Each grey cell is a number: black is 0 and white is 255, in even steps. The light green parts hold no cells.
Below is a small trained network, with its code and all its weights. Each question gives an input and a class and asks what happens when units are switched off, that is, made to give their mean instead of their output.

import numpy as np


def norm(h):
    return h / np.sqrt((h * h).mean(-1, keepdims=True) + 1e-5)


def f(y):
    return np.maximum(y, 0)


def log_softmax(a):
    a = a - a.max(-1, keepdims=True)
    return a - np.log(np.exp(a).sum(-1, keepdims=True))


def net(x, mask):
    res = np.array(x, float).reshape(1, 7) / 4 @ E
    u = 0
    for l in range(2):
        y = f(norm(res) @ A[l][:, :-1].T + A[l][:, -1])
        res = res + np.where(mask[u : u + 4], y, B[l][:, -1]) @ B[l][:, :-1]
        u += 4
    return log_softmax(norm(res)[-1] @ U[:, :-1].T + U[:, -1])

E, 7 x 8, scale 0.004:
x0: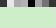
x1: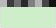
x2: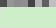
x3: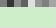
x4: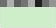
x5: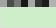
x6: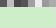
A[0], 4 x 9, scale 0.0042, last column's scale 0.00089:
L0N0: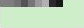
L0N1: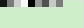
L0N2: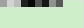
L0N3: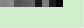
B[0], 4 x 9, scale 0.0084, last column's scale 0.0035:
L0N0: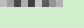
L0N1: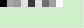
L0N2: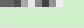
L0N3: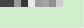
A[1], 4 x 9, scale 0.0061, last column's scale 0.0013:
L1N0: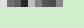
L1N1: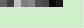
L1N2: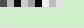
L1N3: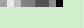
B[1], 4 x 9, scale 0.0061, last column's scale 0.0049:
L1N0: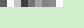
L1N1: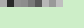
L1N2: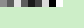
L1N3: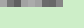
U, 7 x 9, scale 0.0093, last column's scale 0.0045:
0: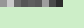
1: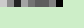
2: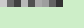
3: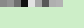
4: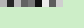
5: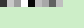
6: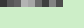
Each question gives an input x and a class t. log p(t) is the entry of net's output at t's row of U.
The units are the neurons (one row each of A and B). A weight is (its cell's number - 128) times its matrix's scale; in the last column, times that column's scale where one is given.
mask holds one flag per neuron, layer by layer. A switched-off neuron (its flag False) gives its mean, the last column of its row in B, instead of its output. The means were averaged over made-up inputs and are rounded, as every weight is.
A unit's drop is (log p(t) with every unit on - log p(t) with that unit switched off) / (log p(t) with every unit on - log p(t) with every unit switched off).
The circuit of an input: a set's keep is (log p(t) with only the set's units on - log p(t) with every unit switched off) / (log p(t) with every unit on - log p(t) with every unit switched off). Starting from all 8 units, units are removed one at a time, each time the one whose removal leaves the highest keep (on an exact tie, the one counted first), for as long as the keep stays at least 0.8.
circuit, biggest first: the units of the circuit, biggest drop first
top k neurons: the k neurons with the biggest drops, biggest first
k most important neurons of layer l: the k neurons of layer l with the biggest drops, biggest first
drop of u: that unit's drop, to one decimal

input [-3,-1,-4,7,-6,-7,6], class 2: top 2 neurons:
L0N1; L1N0
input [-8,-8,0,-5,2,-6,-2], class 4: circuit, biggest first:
L1N2
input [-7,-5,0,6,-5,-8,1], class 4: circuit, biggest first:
L0N1; L1N2
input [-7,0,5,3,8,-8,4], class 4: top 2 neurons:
L1N2; L0N1
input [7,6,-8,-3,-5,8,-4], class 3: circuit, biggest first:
L1N2; L0N3
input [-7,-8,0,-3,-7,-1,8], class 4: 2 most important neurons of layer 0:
L0N1; L0N0
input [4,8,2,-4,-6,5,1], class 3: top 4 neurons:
L0N1; L0N2; L1N2; L1N0
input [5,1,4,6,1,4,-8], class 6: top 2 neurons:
L0N2; L1N2
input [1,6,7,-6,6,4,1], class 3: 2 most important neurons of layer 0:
L0N1; L0N3
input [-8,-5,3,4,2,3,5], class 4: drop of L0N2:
0.2
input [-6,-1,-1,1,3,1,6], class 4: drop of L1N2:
0.7
